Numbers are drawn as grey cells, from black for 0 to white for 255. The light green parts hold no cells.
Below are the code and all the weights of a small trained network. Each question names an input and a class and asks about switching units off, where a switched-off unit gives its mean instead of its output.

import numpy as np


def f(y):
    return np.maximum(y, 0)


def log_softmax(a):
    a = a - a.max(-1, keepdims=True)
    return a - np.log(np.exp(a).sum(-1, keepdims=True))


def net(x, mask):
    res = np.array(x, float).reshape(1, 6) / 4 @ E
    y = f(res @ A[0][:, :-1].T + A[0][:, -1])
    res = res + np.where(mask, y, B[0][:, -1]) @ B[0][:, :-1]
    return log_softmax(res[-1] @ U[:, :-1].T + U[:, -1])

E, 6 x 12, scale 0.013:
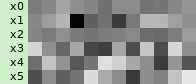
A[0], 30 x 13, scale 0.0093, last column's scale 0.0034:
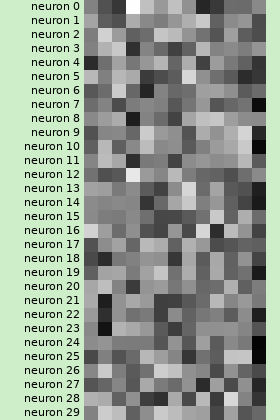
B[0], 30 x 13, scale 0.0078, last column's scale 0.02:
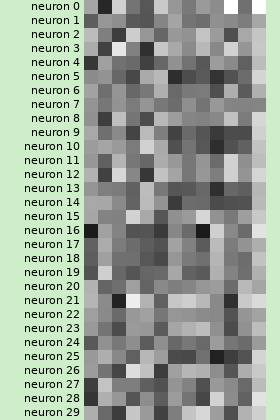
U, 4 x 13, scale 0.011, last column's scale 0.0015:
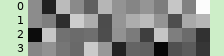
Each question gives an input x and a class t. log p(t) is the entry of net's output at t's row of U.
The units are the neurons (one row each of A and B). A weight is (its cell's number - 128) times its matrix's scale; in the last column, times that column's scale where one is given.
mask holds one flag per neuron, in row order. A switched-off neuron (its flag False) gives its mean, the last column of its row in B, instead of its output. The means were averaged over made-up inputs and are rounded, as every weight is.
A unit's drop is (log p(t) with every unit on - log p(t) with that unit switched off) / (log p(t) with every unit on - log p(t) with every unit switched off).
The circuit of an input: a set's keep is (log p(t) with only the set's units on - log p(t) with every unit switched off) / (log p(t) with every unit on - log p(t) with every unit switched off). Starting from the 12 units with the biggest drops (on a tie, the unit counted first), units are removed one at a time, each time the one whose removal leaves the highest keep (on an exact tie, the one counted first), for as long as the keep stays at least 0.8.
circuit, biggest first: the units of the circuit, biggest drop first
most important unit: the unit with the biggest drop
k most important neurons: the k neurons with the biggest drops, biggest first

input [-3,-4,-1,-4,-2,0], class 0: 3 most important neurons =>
[neuron 0; neuron 16; neuron 12]
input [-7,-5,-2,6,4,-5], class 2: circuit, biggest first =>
[neuron 16]
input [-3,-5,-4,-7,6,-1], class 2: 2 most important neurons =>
[neuron 4; neuron 19]
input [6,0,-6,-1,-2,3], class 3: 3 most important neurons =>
[neuron 29; neuron 26; neuron 2]
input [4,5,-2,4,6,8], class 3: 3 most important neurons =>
[neuron 9; neuron 25; neuron 10]
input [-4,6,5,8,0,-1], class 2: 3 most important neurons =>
[neuron 16; neuron 28; neuron 0]
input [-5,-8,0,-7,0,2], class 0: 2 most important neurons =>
[neuron 0; neuron 12]
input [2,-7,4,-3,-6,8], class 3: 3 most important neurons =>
[neuron 25; neuron 10; neuron 9]
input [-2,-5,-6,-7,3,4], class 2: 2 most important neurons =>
[neuron 19; neuron 4]
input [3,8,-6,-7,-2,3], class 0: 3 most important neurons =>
[neuron 3; neuron 8; neuron 11]
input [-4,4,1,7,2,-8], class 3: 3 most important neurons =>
[neuron 5; neuron 14; neuron 13]
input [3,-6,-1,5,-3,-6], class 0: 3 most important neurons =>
[neuron 0; neuron 12; neuron 25]
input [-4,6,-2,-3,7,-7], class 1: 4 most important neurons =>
[neuron 29; neuron 2; neuron 26; neuron 0]
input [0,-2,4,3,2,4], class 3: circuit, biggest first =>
[neuron 25]
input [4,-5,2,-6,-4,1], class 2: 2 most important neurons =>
[neuron 27; neuron 18]
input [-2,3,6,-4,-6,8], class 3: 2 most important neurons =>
[neuron 9; neuron 25]
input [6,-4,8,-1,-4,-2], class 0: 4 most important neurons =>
[neuron 0; neuron 12; neuron 29; neuron 26]
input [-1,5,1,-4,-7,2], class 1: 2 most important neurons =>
[neuron 21; neuron 0]
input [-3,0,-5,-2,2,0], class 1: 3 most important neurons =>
[neuron 16; neuron 28; neuron 27]
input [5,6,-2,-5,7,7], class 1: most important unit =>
neuron 29
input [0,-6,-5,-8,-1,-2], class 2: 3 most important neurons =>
[neuron 27; neuron 4; neuron 19]
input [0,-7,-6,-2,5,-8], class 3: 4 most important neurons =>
[neuron 5; neuron 14; neuron 13; neuron 3]
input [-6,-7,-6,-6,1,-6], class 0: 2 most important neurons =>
[neuron 0; neuron 12]
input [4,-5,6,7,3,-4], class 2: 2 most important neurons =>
[neuron 16; neuron 28]
